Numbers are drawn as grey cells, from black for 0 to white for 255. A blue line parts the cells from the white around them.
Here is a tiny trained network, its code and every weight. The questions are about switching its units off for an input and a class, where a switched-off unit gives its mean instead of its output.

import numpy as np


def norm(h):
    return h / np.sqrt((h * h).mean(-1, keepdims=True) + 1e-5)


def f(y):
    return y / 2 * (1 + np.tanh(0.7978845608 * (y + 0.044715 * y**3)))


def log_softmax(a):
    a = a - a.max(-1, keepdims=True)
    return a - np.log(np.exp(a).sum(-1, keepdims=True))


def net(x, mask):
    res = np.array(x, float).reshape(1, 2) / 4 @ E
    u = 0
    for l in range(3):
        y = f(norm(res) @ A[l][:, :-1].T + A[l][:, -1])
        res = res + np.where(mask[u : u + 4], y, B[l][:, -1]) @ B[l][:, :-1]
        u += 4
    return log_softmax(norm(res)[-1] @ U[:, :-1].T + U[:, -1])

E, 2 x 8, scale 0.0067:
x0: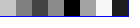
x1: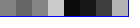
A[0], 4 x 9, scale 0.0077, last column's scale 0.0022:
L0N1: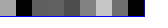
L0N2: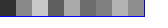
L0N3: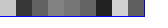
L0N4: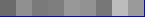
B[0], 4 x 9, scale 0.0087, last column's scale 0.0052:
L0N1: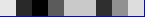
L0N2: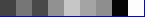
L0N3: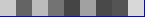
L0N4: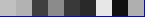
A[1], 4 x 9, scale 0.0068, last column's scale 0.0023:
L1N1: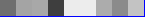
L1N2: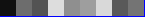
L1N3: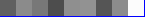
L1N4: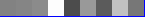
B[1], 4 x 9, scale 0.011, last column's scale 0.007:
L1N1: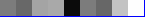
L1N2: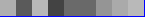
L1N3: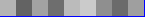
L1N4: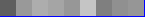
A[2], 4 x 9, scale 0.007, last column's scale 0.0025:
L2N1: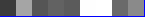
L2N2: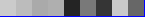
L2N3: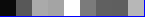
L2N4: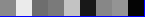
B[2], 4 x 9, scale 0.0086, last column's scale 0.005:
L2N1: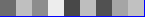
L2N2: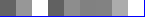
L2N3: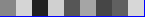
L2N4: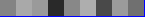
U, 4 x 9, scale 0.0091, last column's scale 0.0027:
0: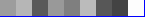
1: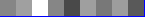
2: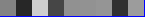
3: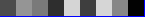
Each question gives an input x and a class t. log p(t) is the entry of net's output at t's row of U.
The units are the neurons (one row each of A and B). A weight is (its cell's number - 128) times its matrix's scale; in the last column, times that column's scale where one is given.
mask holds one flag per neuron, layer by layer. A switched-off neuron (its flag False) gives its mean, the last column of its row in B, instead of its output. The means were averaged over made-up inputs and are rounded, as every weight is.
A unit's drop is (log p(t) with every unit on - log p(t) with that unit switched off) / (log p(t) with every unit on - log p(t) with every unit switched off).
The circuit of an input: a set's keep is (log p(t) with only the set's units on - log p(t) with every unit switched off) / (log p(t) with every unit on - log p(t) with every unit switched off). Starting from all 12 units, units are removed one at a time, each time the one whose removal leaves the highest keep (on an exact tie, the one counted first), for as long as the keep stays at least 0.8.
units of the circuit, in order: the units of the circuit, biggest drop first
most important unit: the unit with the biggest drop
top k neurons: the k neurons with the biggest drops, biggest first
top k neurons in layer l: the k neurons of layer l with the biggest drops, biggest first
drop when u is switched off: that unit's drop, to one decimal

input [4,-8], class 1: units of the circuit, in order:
[L1N1, L0N2]
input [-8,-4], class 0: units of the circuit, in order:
[L2N3]
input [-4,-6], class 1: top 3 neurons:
[L1N1, L1N2, L0N1]
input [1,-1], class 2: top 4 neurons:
[L0N1, L2N3, L0N4, L2N1]
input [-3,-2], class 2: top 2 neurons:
[L1N2, L1N4]
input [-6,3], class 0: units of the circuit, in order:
[L0N2, L2N3]
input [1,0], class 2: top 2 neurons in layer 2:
[L2N3, L2N1]
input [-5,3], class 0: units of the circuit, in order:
[L1N1, L2N3]
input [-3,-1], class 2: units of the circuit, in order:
[L1N2, L0N2]
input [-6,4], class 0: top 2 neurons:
[L0N2, L1N1]
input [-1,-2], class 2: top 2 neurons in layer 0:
[L0N2, L0N4]
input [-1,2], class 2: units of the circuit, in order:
[L1N1, L2N1]
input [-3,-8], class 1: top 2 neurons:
[L1N1, L0N1]
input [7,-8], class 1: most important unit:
L1N1
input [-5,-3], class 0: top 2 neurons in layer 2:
[L2N3, L2N2]
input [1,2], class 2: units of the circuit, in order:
[L1N1, L2N3]
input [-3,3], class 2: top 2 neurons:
[L0N4, L2N1]
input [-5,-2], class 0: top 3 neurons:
[L0N2, L2N3, L2N2]
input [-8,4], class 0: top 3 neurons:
[L0N2, L2N3, L1N1]
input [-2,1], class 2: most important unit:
L0N4
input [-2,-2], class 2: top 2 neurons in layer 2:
[L2N3, L2N2]
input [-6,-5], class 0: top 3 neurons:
[L0N2, L2N3, L2N2]
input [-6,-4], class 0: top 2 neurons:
[L0N2, L2N3]
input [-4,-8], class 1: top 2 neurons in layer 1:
[L1N1, L1N2]
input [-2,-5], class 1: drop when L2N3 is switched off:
-0.1
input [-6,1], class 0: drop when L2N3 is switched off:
0.5
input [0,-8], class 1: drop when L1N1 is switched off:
0.2
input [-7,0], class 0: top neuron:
[L2N3]
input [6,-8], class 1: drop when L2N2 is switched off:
-0.1
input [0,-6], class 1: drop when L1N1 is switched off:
0.1
